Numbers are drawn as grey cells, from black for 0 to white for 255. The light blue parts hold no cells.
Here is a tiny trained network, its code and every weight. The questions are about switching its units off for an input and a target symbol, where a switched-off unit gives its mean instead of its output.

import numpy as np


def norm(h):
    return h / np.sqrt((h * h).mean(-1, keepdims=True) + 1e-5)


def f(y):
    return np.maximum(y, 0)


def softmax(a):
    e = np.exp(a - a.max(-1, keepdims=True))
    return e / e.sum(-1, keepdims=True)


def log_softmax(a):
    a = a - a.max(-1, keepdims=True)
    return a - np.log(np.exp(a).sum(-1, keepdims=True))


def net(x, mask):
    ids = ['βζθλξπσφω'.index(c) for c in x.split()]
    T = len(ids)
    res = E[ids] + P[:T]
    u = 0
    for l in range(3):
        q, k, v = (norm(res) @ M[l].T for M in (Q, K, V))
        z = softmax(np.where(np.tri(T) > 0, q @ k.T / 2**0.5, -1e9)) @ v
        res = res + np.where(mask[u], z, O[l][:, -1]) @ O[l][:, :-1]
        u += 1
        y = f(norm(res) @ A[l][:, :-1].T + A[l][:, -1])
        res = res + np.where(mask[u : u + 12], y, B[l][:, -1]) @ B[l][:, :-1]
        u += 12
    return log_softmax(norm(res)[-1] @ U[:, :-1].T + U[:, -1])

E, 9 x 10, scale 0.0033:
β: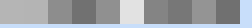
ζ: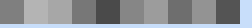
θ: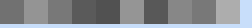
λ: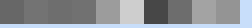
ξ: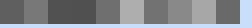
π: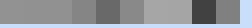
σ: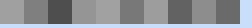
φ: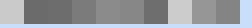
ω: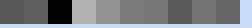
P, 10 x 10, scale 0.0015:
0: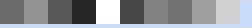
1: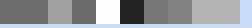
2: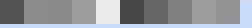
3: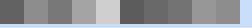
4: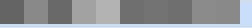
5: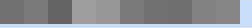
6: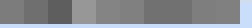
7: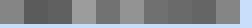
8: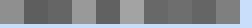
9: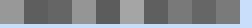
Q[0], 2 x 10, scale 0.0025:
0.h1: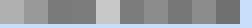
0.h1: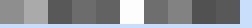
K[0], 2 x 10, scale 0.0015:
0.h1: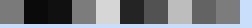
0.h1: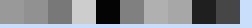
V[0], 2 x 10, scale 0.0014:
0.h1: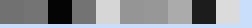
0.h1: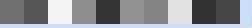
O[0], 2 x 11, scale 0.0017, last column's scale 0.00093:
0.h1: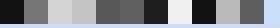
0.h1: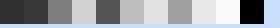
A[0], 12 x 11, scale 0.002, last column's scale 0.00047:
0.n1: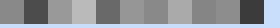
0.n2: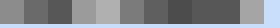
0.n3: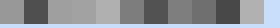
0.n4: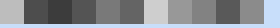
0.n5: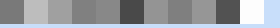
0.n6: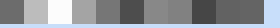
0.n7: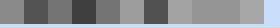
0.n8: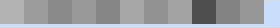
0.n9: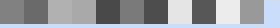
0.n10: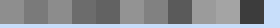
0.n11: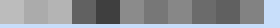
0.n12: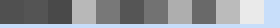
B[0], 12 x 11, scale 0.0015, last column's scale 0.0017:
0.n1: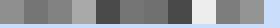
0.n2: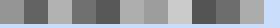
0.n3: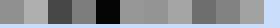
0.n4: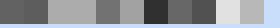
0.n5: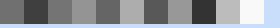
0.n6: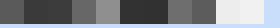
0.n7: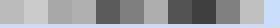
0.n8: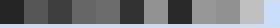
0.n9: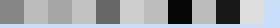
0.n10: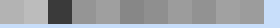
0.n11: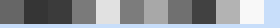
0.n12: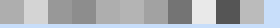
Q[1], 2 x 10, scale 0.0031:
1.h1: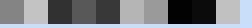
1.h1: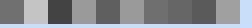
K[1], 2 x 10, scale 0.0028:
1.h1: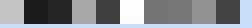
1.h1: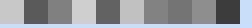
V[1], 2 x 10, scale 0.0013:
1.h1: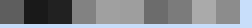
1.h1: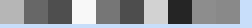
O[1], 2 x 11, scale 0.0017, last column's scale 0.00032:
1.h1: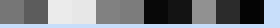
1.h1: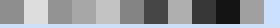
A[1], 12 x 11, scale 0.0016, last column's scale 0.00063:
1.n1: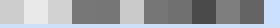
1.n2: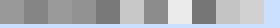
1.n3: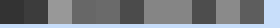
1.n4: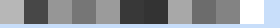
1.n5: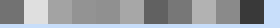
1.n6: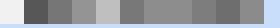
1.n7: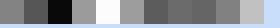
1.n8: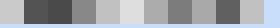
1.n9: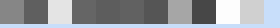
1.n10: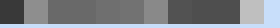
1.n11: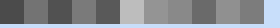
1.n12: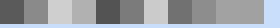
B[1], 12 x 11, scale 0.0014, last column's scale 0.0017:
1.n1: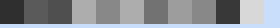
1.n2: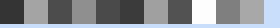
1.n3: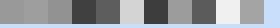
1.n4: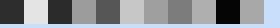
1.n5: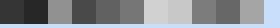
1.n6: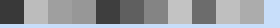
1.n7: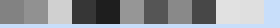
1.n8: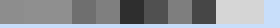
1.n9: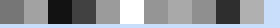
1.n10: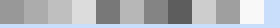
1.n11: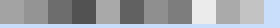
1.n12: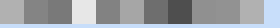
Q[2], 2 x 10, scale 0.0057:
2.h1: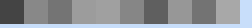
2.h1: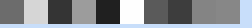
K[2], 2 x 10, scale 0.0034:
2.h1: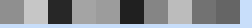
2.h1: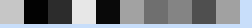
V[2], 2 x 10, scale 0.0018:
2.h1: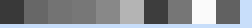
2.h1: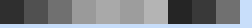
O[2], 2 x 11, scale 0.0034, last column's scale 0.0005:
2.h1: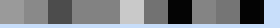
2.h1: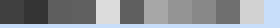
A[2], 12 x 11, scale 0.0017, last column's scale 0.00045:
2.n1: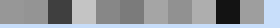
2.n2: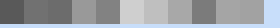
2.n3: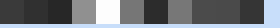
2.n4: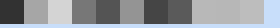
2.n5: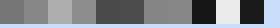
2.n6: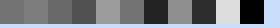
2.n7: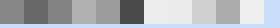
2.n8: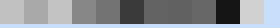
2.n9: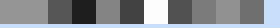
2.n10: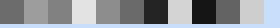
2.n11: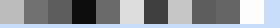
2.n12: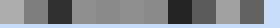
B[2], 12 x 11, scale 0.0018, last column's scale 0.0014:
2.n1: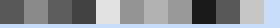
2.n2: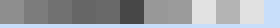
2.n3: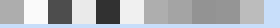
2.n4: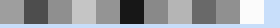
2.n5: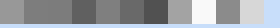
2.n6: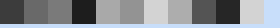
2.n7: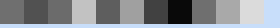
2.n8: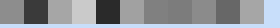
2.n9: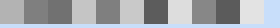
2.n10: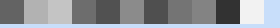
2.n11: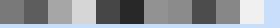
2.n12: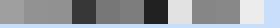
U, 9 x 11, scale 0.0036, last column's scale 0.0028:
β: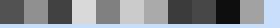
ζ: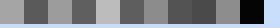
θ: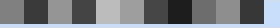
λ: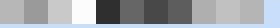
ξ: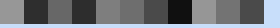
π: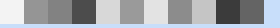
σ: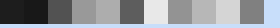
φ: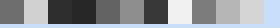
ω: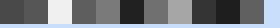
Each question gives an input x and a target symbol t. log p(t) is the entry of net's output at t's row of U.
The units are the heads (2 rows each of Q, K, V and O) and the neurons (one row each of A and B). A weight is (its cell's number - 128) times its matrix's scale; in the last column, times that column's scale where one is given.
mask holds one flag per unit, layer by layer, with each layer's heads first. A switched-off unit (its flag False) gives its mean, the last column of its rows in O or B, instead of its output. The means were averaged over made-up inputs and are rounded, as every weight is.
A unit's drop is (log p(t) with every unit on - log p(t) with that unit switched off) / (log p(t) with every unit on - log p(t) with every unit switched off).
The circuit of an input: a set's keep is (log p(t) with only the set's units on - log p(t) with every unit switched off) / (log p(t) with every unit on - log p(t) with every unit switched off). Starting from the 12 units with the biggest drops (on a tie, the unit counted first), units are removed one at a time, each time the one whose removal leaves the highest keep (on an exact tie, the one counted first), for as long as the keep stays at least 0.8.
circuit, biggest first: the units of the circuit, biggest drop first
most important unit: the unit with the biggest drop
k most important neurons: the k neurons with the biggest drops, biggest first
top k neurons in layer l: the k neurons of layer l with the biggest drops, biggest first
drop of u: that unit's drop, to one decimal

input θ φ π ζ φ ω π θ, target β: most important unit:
0.n9
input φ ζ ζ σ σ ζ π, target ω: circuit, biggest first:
(1.h1; 2.h1; 2.n10; 0.n8)
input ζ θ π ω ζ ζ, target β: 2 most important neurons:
(2.n3; 0.n6)
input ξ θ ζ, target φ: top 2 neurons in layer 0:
(0.n6; 0.n9)
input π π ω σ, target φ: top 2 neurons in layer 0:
(0.n9; 0.n7)
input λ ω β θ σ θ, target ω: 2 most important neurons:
(0.n9; 0.n2)
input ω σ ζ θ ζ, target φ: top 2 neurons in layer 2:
(2.n12; 2.n11)
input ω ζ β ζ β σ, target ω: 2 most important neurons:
(1.n7; 0.n2)
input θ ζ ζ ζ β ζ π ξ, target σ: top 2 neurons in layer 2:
(2.n11; 2.n12)
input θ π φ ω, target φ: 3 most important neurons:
(1.n7; 0.n9; 2.n12)
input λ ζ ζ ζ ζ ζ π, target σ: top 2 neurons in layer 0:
(0.n4; 0.n6)
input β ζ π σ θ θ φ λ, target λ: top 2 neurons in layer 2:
(2.n11; 2.n4)
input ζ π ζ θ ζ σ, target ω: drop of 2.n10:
0.2
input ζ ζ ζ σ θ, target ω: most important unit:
1.h1
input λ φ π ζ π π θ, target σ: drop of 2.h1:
0.4
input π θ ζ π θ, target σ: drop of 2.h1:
0.3
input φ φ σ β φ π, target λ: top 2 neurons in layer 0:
(0.n9; 0.n12)
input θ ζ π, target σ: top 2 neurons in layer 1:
(1.n8; 1.n9)
